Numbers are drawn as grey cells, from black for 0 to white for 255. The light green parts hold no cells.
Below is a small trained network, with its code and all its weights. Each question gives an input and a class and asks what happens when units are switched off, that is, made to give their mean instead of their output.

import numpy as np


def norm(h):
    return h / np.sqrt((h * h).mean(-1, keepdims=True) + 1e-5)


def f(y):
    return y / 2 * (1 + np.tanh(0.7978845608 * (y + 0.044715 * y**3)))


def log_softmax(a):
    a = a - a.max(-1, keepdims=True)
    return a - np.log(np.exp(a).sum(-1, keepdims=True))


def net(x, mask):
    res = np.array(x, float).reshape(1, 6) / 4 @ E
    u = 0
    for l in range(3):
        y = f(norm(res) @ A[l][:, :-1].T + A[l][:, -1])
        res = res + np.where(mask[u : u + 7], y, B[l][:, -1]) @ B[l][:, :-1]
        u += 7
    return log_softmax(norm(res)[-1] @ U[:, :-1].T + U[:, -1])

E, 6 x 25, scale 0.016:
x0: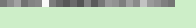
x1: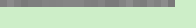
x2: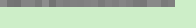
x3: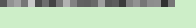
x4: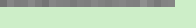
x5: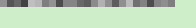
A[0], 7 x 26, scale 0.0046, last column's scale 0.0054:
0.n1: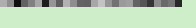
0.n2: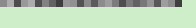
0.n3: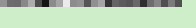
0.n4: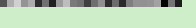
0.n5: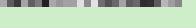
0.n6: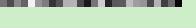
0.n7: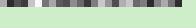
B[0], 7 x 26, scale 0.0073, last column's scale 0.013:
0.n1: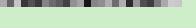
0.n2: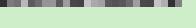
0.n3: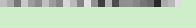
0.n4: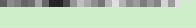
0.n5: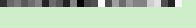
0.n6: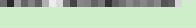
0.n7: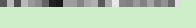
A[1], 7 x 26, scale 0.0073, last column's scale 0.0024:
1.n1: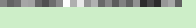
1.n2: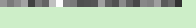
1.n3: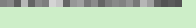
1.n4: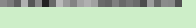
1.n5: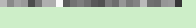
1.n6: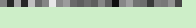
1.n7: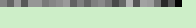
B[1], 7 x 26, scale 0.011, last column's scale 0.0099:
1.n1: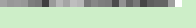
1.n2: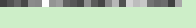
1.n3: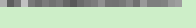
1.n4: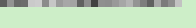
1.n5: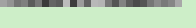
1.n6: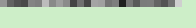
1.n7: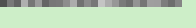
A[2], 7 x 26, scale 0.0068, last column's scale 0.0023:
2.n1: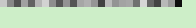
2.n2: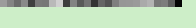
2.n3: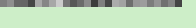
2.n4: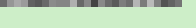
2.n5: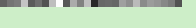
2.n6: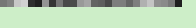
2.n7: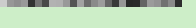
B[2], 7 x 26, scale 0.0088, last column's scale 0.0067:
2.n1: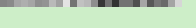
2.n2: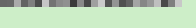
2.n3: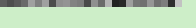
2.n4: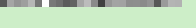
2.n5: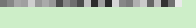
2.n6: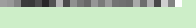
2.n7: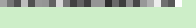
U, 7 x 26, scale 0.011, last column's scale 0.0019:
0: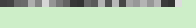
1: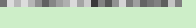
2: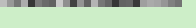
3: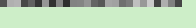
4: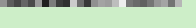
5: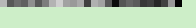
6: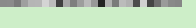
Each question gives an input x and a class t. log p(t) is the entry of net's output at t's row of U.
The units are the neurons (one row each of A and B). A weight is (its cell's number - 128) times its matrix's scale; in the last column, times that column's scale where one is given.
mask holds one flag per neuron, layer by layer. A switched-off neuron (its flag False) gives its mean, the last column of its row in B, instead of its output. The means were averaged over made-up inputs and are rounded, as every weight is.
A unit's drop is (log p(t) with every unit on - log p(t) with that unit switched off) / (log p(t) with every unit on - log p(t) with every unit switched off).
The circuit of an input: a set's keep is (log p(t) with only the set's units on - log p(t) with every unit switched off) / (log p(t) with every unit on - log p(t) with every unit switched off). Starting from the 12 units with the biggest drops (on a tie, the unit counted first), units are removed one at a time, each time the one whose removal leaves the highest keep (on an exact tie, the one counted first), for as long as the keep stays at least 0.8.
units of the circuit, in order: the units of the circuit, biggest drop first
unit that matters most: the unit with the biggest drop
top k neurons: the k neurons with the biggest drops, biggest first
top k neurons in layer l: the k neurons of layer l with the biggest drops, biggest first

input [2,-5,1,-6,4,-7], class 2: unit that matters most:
1.n5
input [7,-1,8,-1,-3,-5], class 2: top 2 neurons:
[0.n5, 1.n5]
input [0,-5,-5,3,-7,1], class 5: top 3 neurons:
[0.n7, 0.n5, 0.n6]
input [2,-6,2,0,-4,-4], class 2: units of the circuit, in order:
[0.n5, 1.n5]
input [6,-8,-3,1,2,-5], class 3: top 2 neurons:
[0.n6, 0.n3]
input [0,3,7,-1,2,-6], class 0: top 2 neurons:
[1.n4, 0.n3]
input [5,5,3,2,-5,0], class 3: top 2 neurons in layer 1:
[1.n4, 1.n6]
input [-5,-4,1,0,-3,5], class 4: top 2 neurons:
[0.n5, 0.n7]
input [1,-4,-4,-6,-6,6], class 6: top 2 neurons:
[2.n1, 0.n5]
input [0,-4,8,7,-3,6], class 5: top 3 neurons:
[0.n5, 0.n6, 0.n3]
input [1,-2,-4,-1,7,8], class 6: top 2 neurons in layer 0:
[0.n5, 0.n7]
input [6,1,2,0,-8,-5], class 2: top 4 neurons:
[0.n5, 1.n5, 0.n7, 0.n4]
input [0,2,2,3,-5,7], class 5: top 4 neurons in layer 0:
[0.n5, 0.n6, 0.n7, 0.n1]
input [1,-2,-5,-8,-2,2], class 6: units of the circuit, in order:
[2.n1]
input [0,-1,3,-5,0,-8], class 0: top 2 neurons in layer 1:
[1.n4, 1.n2]
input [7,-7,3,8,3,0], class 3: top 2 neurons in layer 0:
[0.n4, 0.n5]
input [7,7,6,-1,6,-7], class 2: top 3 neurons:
[0.n5, 1.n5, 0.n7]
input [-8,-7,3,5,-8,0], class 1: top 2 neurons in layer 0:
[0.n4, 0.n3]
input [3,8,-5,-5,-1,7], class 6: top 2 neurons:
[0.n5, 2.n1]
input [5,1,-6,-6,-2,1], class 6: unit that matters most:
0.n6
